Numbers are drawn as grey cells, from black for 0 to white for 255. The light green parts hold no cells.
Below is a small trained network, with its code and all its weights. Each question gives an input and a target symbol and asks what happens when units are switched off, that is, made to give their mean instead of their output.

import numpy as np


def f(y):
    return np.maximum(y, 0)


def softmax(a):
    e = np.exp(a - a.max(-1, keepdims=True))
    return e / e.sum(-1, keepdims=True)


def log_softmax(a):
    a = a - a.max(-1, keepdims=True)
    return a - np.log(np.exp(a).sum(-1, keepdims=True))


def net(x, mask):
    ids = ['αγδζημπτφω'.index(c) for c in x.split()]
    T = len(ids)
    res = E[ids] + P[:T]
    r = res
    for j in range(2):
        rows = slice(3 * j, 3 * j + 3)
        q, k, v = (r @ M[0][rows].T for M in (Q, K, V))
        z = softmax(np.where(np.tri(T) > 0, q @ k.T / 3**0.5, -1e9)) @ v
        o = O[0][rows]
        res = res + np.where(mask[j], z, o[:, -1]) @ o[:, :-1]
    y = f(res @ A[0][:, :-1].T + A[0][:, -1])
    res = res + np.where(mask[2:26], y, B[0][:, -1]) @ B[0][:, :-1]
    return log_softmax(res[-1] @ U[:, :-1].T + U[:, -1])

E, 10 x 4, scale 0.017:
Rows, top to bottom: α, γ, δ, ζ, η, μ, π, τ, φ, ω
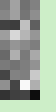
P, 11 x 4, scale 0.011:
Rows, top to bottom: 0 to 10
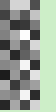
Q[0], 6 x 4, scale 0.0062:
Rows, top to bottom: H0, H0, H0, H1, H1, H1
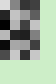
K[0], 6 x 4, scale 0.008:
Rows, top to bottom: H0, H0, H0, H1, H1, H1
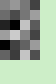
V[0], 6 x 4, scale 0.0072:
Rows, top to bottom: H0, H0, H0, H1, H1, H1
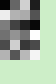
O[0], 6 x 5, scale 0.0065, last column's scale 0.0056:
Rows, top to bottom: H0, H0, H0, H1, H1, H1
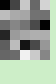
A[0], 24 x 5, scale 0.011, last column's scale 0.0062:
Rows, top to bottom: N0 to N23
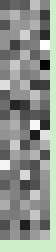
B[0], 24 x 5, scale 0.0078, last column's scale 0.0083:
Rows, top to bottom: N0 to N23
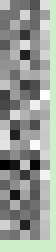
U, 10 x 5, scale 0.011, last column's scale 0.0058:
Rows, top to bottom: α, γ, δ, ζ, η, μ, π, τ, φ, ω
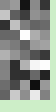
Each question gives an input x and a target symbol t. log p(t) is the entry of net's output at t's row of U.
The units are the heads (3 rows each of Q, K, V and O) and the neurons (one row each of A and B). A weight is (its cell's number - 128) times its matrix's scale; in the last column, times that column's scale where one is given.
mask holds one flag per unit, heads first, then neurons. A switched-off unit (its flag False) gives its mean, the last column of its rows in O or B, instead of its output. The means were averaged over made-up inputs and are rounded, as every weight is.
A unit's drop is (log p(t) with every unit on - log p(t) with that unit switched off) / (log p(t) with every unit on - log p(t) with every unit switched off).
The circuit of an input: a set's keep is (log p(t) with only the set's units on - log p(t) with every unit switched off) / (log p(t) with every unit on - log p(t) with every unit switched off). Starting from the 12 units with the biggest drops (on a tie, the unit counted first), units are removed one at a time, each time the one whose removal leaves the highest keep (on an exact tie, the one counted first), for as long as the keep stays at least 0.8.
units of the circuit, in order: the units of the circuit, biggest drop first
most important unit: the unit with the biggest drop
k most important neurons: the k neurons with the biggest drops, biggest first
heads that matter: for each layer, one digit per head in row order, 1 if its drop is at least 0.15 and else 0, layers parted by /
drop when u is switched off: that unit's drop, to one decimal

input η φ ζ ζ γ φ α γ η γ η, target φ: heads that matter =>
01
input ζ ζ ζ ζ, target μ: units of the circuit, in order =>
[H0 N8]
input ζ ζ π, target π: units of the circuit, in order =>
[N10]
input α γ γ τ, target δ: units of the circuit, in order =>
[N13 N14 N19]
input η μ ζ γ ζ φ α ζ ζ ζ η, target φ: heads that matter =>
01
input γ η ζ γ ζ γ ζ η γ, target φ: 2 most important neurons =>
[N16 N14]
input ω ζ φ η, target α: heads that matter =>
01
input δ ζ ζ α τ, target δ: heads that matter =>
10
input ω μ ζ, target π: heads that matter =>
00
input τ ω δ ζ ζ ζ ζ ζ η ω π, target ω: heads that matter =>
11
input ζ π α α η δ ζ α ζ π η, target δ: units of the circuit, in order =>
[H0 N13]
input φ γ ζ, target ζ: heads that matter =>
10
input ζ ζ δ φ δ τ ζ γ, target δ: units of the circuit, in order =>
[H0 N9]
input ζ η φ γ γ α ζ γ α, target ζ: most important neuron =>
[N17]
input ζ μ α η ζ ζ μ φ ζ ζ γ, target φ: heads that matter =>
01
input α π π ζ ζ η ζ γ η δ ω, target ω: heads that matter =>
01
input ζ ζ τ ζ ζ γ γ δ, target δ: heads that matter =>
00
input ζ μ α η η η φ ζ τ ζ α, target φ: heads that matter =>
01
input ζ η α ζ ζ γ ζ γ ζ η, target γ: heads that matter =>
10
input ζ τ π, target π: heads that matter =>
00
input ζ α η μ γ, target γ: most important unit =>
N22
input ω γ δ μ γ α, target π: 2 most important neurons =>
[N10 N9]
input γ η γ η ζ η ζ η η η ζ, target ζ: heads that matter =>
00
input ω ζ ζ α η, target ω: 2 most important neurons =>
[N11 N14]
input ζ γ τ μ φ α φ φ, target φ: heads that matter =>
00
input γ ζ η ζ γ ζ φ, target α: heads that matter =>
00
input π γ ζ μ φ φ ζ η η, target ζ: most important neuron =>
[N4]
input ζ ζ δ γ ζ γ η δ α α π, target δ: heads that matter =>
10
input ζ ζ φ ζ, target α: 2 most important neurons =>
[N3 N17]
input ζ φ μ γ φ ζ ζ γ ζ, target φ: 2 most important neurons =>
[N14 N12]
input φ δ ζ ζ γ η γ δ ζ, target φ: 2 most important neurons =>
[N14 N16]
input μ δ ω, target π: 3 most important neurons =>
[N10 N13 N22]
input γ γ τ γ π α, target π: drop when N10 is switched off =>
0.1
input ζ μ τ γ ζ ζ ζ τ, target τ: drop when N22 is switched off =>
0.2
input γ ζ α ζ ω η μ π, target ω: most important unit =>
H0
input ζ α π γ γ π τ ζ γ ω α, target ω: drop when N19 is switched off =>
0.2
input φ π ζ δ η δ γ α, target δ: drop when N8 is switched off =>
0.0
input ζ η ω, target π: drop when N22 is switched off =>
0.1
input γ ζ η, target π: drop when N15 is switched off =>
0.1
